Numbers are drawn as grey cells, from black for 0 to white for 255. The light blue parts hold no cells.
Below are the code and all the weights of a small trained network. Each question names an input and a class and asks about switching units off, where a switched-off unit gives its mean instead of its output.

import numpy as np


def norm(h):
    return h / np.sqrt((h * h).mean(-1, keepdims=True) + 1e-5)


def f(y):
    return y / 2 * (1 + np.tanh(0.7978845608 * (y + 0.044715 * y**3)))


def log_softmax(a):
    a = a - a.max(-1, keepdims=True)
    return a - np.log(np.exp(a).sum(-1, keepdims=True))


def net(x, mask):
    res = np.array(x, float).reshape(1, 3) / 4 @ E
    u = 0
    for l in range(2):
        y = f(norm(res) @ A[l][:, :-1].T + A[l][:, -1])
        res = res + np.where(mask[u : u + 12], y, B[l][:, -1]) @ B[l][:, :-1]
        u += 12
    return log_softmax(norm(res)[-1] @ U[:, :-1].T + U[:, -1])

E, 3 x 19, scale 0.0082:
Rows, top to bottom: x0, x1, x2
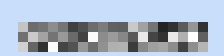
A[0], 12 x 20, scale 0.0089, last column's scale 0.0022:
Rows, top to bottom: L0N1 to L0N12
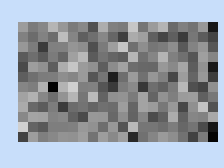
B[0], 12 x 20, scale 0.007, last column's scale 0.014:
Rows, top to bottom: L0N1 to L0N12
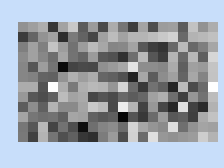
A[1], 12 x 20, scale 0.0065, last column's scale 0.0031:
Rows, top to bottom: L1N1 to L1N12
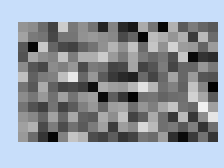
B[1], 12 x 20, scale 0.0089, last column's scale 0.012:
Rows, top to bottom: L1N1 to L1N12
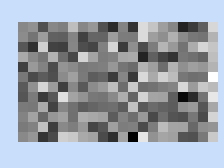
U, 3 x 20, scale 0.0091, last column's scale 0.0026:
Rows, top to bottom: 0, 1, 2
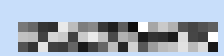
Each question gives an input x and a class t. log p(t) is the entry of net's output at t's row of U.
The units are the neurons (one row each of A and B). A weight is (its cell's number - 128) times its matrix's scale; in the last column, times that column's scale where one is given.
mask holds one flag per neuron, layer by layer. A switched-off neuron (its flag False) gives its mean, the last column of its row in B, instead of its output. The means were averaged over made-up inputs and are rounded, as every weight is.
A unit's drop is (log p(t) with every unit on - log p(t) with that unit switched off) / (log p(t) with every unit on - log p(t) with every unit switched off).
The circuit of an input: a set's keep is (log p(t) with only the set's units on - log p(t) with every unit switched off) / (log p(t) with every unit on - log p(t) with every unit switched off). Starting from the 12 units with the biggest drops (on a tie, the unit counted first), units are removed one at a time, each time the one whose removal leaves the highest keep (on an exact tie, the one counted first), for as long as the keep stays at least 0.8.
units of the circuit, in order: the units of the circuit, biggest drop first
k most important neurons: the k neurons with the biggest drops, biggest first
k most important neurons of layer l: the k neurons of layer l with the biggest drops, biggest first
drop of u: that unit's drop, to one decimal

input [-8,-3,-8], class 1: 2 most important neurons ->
[L0N7, L0N2]
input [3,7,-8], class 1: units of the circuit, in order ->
[L0N7, L1N4]
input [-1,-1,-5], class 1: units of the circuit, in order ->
[L0N7]
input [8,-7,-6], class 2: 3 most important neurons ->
[L0N2, L0N11, L0N10]
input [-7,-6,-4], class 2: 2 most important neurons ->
[L0N5, L0N12]
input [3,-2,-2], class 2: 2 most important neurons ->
[L0N2, L0N11]
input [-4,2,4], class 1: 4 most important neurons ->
[L0N9, L0N3, L0N2, L0N5]
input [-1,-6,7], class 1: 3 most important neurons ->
[L0N9, L0N3, L0N10]
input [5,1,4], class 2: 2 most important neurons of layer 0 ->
[L0N11, L0N7]
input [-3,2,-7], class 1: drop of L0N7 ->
1.2
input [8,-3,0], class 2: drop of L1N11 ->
0.0
